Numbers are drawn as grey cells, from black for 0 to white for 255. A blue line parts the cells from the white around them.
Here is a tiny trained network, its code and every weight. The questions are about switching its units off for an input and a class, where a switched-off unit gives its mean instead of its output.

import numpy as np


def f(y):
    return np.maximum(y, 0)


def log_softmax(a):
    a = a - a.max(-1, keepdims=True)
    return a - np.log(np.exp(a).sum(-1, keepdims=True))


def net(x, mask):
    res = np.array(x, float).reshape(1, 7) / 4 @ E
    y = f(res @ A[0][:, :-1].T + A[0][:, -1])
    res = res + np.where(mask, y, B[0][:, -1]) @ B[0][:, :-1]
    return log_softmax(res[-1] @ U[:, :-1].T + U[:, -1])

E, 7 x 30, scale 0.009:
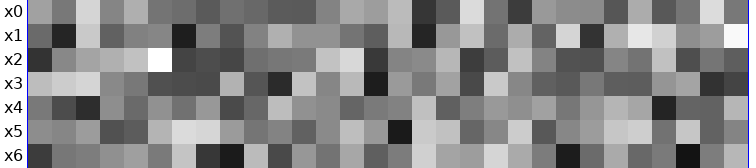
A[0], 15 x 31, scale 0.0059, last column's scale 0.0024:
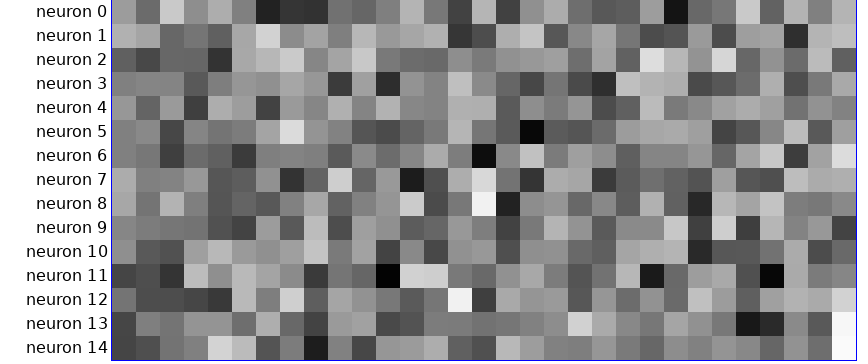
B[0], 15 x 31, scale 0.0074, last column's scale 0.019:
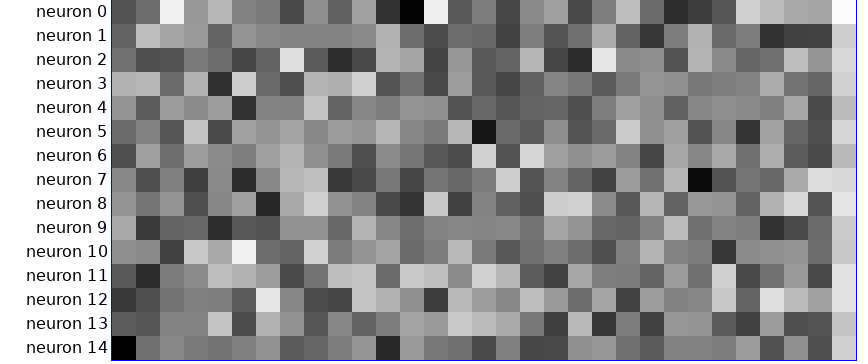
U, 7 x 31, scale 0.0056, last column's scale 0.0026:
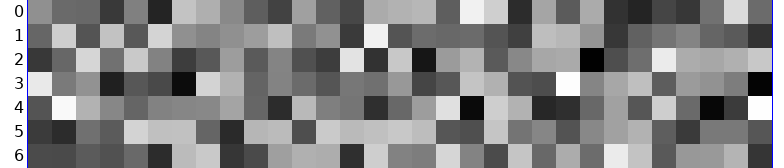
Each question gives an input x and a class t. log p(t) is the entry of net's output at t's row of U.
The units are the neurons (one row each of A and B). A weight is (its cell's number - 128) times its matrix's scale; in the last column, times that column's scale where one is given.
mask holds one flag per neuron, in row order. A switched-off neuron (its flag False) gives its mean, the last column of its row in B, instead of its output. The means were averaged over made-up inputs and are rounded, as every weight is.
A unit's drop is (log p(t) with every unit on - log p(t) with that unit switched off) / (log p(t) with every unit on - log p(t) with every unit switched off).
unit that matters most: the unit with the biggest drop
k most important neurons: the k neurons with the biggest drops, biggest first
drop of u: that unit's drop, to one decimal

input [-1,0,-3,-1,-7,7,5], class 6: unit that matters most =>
neuron 12
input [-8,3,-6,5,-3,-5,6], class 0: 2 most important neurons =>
neuron 7; neuron 14
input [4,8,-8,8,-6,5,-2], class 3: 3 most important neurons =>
neuron 9; neuron 8; neuron 14
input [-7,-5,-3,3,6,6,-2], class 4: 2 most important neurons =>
neuron 1; neuron 6
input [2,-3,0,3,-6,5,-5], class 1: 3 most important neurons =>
neuron 3; neuron 7; neuron 2
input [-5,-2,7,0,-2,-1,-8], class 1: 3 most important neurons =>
neuron 0; neuron 3; neuron 2
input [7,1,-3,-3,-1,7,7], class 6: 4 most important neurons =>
neuron 12; neuron 2; neuron 0; neuron 8
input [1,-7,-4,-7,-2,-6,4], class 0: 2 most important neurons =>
neuron 7; neuron 13
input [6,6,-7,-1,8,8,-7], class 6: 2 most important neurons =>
neuron 2; neuron 12
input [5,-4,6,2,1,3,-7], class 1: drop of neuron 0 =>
0.1
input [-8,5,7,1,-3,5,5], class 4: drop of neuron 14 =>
0.0
